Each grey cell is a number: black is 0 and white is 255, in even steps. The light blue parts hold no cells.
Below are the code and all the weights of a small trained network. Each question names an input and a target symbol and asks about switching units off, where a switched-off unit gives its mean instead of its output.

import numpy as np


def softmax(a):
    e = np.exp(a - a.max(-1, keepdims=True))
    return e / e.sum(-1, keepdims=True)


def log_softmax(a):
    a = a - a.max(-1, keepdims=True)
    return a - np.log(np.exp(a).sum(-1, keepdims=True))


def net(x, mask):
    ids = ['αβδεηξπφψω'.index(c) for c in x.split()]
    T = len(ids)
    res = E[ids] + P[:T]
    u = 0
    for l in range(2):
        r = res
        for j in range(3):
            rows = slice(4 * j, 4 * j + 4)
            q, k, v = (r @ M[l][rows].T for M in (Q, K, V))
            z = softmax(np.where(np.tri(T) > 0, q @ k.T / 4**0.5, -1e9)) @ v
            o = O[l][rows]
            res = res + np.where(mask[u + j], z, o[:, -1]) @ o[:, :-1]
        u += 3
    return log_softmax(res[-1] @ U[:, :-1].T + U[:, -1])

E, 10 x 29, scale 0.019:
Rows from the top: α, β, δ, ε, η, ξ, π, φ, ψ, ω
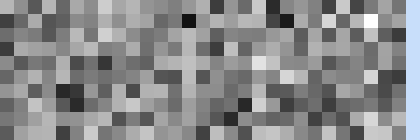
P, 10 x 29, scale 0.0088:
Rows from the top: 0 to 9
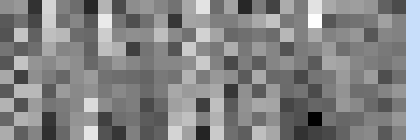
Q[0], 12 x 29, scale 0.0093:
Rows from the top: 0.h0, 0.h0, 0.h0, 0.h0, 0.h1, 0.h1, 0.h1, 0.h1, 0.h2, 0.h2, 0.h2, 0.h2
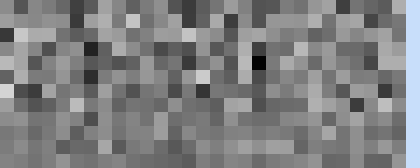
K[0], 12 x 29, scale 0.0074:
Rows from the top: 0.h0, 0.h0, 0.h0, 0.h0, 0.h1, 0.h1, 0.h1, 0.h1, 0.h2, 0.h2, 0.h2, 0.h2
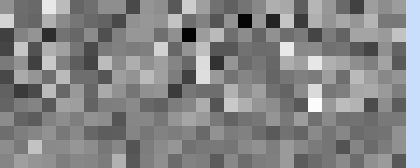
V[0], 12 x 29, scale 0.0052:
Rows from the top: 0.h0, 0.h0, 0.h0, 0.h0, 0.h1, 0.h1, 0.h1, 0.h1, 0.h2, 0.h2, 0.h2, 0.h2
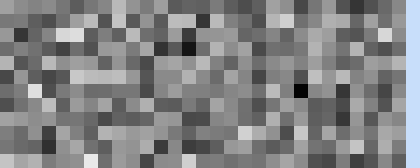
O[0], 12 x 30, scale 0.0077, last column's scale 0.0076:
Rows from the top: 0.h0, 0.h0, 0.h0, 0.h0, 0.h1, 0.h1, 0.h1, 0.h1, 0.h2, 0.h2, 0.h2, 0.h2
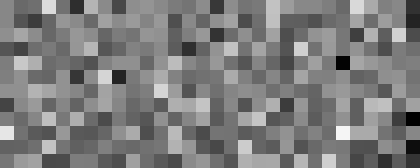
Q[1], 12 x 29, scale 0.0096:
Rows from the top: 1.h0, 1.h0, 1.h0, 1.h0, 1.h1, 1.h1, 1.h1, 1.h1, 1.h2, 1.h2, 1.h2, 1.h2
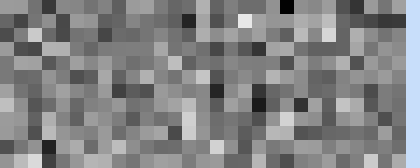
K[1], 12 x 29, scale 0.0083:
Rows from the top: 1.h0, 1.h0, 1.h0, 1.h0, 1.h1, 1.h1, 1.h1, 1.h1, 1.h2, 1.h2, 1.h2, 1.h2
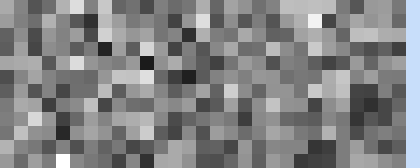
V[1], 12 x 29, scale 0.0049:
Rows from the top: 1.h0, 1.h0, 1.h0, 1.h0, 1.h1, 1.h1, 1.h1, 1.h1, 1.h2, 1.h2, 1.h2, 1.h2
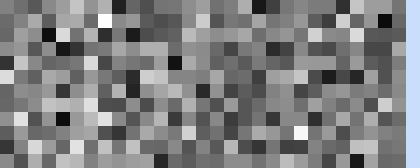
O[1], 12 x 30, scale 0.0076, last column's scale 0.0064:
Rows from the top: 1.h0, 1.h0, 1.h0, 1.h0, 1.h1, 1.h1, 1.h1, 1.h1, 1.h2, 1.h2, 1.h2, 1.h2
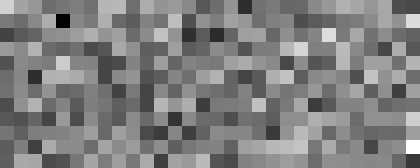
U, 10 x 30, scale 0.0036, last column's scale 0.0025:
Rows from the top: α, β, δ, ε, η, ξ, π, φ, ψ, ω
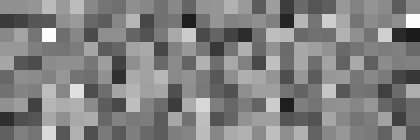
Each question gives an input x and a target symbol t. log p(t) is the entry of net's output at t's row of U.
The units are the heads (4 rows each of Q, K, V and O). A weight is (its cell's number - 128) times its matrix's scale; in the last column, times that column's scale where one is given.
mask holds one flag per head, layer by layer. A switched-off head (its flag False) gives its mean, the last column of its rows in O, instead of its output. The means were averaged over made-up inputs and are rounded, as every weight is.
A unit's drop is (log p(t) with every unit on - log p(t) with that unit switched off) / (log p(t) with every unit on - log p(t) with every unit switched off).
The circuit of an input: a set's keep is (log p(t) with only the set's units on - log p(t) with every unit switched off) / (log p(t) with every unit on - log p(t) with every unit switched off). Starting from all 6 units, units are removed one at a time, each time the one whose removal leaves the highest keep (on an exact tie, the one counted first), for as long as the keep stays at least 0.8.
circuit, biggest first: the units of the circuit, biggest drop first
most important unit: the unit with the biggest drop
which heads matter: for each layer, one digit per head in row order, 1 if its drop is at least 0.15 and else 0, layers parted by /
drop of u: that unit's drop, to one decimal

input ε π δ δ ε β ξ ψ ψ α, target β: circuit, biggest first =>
(0.h0)
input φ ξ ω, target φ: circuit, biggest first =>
(1.h0 0.h0)
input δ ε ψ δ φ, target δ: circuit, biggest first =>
(0.h0 0.h2 1.h0)
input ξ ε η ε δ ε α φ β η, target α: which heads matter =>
100 / 001
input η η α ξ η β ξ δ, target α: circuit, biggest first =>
(0.h0 1.h2)
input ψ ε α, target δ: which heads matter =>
110 / 100
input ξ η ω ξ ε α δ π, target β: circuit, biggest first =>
(0.h0 1.h0 0.h2 1.h2)
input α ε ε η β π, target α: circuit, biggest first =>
(0.h0 1.h2)
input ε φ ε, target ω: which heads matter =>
000 / 100
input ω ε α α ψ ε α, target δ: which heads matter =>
111 / 100
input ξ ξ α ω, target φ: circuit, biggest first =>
(0.h0 1.h0)
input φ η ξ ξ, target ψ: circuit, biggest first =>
(1.h0 0.h0 0.h2 0.h1)
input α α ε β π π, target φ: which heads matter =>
101 / 111
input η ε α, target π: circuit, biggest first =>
(0.h1 1.h0)
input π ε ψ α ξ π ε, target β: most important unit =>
1.h0
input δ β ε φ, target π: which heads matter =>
101 / 011
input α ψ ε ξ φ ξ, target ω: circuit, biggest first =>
(0.h0 1.h0 0.h2)
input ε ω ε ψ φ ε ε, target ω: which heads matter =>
111 / 100
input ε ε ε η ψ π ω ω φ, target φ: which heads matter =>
100 / 100
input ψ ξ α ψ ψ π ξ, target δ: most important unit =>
0.h0
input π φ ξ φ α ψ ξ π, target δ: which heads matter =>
111 / 100
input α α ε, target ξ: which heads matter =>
000 / 010
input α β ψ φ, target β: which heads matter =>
100 / 001
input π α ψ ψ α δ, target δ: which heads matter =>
100 / 100
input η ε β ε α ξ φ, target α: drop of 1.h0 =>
0.1
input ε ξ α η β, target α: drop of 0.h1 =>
0.0
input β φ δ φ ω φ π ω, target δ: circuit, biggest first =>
(0.h2)
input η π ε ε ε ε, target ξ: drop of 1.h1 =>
0.5
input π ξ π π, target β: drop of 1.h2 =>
0.3
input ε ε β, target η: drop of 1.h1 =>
0.4
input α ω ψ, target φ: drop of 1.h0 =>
0.7
